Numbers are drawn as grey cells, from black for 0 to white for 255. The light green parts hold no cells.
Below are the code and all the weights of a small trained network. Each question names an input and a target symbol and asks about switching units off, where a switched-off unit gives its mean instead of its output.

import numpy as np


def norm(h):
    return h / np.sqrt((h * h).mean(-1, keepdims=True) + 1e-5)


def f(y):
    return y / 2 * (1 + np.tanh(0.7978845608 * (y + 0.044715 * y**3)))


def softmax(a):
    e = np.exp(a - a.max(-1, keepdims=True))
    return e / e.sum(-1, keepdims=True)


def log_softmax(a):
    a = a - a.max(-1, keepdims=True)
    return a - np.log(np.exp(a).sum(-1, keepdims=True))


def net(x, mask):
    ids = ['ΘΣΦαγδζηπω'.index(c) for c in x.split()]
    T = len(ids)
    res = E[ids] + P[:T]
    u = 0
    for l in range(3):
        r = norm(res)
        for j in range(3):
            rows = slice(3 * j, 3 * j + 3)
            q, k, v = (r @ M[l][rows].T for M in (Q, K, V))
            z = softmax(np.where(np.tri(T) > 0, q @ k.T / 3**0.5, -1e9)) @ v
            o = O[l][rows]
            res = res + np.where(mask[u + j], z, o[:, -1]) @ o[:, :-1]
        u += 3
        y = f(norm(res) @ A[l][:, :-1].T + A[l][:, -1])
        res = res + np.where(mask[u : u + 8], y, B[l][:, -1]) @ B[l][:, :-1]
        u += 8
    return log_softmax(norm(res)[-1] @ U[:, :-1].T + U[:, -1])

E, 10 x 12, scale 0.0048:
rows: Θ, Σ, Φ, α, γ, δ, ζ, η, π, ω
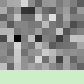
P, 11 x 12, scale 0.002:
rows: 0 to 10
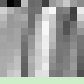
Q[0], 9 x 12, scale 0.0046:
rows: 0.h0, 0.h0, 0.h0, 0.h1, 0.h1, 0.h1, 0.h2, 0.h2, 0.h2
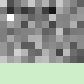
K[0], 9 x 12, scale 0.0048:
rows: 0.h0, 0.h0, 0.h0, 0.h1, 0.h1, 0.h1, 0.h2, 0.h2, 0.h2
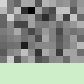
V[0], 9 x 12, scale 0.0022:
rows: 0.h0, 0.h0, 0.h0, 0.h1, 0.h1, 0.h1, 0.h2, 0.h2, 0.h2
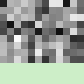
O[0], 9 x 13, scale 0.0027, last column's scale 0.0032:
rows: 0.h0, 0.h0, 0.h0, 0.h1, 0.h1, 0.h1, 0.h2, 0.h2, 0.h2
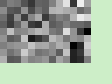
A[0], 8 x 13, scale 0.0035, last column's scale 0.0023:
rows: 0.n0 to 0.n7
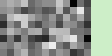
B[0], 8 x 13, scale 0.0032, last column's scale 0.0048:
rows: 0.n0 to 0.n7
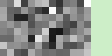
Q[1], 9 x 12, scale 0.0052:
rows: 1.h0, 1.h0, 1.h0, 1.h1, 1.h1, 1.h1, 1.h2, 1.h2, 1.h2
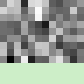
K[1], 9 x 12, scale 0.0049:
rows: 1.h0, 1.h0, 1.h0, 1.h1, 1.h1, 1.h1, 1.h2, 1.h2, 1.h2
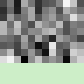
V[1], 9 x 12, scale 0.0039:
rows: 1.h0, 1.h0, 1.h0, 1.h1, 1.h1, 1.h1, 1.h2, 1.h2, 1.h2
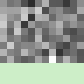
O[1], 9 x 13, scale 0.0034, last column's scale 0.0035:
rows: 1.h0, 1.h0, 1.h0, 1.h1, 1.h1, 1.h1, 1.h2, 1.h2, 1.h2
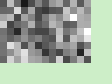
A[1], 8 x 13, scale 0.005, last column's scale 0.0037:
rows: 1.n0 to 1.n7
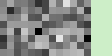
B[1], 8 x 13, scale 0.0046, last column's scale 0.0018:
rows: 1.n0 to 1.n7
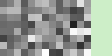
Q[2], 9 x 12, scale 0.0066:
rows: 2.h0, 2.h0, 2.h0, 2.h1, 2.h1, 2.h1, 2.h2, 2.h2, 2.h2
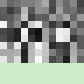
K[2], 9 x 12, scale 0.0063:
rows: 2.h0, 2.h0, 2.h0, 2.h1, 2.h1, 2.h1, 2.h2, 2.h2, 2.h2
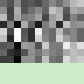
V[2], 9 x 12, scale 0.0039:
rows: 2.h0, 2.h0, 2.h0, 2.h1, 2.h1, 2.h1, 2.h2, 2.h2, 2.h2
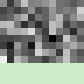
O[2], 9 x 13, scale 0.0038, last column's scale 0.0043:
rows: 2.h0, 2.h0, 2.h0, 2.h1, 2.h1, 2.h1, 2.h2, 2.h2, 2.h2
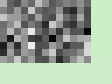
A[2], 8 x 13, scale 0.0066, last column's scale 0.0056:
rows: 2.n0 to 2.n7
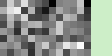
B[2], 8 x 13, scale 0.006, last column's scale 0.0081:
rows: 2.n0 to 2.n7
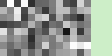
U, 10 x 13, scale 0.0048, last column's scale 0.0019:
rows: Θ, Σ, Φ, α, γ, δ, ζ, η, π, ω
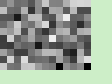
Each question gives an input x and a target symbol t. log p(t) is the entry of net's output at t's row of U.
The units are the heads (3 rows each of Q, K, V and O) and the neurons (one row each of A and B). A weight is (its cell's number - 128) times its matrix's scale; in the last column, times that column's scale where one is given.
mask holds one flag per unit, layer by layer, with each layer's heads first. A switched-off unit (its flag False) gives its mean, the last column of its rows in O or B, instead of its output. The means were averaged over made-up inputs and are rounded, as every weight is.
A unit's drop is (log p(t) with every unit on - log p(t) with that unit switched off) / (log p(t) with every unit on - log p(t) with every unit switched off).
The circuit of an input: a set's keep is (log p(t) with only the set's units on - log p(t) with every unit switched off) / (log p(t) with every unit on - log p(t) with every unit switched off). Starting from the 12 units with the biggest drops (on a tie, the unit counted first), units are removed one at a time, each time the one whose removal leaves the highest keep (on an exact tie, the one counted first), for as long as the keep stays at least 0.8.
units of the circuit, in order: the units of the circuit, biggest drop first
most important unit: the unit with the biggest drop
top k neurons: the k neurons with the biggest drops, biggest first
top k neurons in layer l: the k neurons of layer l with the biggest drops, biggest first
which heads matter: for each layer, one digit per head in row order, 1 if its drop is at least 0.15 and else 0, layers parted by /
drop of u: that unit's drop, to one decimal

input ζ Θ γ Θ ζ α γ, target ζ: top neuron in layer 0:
(0.n0)
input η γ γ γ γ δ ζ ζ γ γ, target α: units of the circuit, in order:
(1.h1, 2.n6, 1.h0)
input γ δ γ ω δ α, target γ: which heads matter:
111 / 101 / 010
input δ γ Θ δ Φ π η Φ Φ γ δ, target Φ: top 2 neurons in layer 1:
(1.n4, 1.n1)
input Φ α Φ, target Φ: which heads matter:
000 / 001 / 000
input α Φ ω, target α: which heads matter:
100 / 010 / 000
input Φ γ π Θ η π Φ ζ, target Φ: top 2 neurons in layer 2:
(2.n3, 2.n6)
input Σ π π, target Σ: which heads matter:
100 / 100 / 000
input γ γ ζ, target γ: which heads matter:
001 / 000 / 000
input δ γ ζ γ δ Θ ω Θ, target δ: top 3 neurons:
(0.n5, 0.n0, 2.n6)
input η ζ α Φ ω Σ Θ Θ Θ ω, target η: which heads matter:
010 / 001 / 000
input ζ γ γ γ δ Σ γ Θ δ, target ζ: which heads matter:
011 / 101 / 010
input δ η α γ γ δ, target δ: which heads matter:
011 / 011 / 010
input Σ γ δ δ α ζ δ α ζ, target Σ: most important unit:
0.h2
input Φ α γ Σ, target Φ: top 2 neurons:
(1.n5, 2.n3)
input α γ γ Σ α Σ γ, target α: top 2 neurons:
(0.n0, 2.n2)
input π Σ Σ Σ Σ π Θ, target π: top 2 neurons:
(0.n0, 2.n0)
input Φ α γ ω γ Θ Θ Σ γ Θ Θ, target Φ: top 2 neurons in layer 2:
(2.n3, 2.n6)
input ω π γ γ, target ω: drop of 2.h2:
0.2
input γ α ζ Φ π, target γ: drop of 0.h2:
1.5
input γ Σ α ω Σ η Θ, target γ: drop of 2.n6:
0.0
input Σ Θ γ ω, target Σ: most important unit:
1.h0
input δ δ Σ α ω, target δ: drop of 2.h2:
0.1
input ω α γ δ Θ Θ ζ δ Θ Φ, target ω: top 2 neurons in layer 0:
(0.n0, 0.n4)
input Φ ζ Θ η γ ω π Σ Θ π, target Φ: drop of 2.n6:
0.1
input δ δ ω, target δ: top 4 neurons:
(1.n6, 0.n5, 2.n6, 1.n7)
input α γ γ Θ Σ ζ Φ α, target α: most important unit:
0.h0
